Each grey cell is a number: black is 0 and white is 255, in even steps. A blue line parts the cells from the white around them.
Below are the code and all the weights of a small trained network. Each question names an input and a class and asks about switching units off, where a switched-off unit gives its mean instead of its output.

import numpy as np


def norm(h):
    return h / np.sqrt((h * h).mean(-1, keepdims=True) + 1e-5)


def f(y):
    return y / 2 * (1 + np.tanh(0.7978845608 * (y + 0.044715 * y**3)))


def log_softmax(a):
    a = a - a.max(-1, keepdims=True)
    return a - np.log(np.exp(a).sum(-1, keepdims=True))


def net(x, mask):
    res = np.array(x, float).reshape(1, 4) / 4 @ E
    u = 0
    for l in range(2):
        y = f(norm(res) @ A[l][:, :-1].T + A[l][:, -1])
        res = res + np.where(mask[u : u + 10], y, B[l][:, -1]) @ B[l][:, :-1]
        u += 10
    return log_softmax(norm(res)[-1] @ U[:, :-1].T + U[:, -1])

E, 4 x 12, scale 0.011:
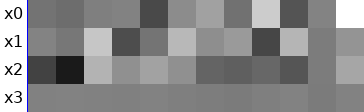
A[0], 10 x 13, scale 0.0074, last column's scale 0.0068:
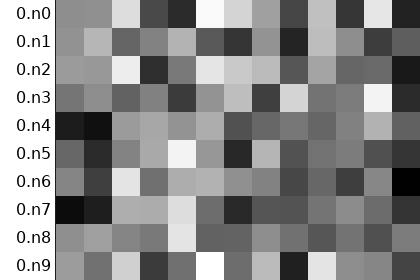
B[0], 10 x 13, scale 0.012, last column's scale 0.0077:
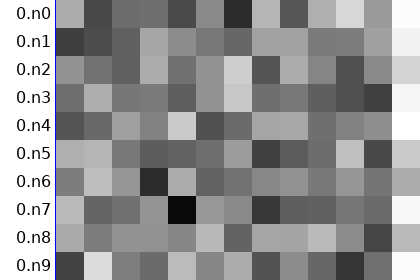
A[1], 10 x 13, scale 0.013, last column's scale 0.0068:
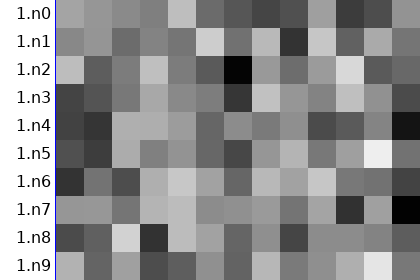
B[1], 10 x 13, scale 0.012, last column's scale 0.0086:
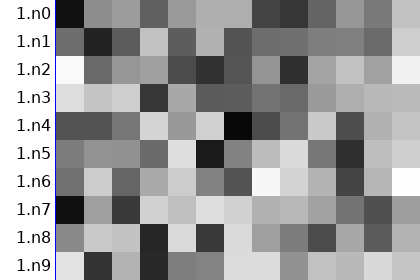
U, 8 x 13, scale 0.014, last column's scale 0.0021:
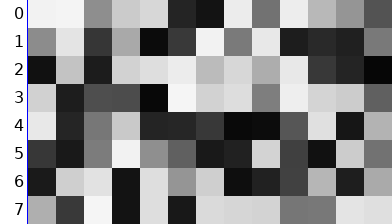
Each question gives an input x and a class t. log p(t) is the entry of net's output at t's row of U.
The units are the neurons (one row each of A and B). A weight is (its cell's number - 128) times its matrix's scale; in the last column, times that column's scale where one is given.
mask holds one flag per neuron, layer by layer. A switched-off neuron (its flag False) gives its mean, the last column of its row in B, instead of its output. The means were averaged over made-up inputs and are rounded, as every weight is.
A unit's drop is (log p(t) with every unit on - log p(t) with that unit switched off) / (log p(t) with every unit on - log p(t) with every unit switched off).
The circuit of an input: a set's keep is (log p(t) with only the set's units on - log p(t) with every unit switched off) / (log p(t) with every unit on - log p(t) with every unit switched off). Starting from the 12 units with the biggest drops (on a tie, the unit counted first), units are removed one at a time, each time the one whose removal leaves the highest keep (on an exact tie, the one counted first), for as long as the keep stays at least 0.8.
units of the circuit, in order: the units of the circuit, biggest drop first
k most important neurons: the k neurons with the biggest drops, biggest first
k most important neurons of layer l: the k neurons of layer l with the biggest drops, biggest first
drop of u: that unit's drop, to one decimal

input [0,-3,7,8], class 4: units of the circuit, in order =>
0.n7
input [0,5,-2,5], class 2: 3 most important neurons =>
0.n9, 0.n2, 0.n7
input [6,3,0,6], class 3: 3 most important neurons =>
0.n0, 0.n3, 0.n1
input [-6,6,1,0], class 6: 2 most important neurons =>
0.n5, 1.n0
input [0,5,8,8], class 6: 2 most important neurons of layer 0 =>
0.n9, 0.n5
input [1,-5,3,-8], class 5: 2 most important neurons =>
0.n0, 0.n4
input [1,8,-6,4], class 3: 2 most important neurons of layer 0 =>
0.n0, 0.n3
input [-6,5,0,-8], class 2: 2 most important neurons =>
0.n1, 0.n2
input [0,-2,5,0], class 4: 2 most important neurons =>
0.n7, 0.n5
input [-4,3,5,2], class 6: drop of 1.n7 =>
0.0
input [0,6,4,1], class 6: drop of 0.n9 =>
1.3
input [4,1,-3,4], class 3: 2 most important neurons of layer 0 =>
0.n0, 0.n9
